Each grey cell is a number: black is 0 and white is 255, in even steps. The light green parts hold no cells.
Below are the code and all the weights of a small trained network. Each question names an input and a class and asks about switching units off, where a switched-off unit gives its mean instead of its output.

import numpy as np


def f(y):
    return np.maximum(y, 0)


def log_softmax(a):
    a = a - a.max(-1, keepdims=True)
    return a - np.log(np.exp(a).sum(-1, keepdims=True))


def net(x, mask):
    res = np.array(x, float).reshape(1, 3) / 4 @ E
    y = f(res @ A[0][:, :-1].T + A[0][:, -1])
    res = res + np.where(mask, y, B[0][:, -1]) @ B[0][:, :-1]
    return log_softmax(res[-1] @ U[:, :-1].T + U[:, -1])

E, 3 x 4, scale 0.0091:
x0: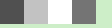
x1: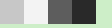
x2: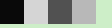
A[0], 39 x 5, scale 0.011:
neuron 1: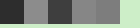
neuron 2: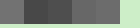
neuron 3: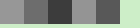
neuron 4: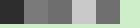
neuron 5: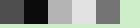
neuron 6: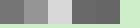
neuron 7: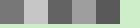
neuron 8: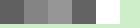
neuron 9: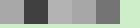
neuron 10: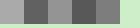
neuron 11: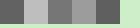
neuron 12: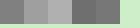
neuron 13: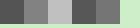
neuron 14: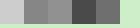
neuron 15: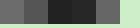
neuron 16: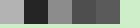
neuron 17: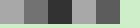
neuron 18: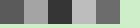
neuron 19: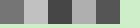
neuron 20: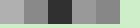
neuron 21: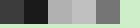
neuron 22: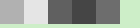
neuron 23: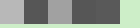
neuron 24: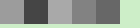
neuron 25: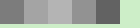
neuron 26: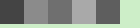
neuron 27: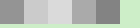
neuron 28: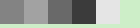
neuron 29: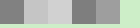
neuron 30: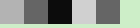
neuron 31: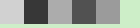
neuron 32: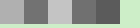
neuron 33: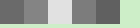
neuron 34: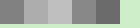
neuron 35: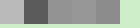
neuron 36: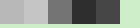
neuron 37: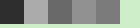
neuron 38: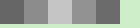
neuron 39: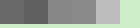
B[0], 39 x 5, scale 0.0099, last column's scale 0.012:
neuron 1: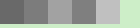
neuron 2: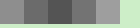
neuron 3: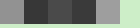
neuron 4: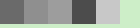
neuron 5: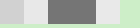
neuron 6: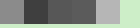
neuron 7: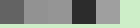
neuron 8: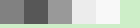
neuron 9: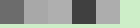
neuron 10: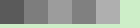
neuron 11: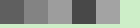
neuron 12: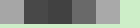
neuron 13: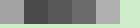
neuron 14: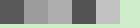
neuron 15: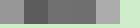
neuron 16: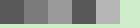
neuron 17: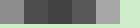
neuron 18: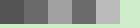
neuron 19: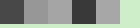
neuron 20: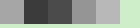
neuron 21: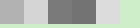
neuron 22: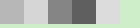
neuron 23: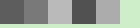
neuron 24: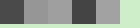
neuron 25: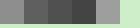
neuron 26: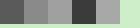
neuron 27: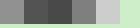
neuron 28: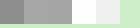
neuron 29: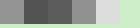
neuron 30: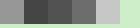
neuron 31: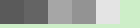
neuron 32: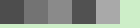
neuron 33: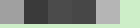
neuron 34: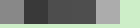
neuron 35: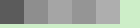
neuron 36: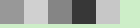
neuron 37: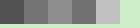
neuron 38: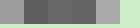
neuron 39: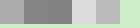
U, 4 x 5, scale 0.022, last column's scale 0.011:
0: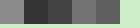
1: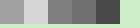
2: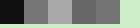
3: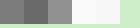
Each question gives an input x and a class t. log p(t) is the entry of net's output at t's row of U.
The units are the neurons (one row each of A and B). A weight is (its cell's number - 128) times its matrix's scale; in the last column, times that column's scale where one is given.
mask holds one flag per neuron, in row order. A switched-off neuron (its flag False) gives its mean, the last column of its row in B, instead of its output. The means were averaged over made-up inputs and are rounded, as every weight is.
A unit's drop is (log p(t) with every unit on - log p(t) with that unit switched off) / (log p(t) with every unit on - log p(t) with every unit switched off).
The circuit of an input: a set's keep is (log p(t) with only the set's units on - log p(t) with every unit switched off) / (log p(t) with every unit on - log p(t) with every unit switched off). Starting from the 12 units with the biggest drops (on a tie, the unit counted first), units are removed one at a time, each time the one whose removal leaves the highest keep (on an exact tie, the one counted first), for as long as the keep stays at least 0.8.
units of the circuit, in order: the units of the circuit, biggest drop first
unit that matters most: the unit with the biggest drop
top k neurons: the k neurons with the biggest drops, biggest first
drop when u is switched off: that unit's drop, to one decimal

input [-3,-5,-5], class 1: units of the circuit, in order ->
(neuron 5; neuron 21)
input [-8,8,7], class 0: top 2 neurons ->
(neuron 20; neuron 30)
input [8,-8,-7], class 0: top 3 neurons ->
(neuron 33; neuron 6; neuron 13)
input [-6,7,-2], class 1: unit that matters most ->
neuron 22
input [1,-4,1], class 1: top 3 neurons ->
(neuron 5; neuron 28; neuron 21)
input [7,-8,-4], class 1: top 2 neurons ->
(neuron 5; neuron 21)
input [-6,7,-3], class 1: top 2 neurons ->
(neuron 22; neuron 36)
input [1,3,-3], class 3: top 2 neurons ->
(neuron 5; neuron 21)
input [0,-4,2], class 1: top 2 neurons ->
(neuron 5; neuron 28)
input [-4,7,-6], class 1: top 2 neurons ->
(neuron 22; neuron 36)
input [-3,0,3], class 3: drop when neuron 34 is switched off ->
0.1
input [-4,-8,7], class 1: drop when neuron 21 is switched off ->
0.5
